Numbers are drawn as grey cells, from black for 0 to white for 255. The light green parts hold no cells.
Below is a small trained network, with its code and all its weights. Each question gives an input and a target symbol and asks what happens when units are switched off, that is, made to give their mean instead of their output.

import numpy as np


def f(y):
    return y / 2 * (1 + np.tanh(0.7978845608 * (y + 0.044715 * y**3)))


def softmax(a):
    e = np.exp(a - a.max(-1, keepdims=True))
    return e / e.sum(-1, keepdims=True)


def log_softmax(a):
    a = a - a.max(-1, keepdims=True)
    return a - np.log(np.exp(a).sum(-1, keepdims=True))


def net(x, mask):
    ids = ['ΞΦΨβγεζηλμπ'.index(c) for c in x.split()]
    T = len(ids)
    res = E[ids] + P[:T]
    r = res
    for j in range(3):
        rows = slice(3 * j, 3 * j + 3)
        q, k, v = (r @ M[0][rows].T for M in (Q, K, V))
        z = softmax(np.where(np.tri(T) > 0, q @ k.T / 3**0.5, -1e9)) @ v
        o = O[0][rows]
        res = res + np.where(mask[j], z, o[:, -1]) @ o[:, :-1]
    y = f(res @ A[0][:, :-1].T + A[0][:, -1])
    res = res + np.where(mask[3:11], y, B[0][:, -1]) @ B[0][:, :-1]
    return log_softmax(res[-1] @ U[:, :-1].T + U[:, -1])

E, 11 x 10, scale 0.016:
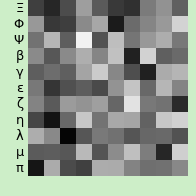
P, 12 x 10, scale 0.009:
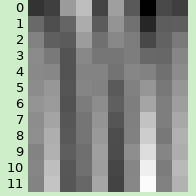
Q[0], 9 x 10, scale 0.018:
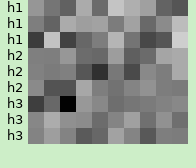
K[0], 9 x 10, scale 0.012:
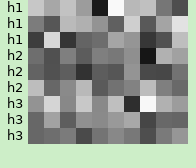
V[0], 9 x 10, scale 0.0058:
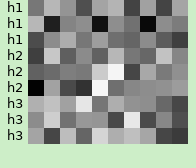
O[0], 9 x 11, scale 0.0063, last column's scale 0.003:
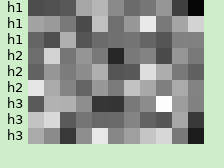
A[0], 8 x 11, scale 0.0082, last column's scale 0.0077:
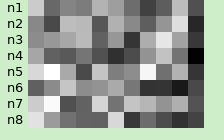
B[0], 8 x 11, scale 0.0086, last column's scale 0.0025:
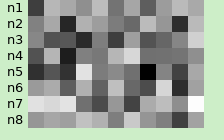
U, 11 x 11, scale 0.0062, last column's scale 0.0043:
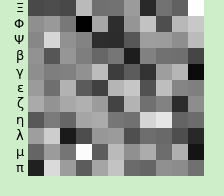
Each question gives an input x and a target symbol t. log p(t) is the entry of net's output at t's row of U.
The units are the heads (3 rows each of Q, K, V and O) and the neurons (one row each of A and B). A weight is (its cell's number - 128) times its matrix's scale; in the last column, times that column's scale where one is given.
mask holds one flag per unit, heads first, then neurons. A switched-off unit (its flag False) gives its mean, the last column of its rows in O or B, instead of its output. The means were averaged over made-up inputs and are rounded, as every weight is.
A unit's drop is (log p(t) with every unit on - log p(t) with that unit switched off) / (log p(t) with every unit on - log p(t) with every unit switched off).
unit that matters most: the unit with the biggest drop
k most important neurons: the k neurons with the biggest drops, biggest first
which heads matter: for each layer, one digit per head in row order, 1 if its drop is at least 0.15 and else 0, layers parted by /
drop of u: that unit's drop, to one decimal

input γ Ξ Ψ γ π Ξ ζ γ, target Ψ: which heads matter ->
011
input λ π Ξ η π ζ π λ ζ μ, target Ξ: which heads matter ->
100
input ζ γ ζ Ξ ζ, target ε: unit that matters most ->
h2
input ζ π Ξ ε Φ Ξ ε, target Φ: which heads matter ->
101
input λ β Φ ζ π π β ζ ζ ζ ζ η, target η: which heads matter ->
001
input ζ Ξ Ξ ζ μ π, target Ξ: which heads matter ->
100
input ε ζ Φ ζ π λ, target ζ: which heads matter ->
001
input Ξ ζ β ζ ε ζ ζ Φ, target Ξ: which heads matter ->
111
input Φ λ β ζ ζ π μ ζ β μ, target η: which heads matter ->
011
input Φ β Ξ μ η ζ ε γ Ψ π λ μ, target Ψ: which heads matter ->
001
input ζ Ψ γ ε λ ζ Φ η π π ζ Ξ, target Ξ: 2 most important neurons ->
n4; n7
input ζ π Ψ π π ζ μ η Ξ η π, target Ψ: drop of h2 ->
0.6
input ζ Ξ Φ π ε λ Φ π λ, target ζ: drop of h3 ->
0.4
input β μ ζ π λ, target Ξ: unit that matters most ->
n7
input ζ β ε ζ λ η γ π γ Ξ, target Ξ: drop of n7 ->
0.2
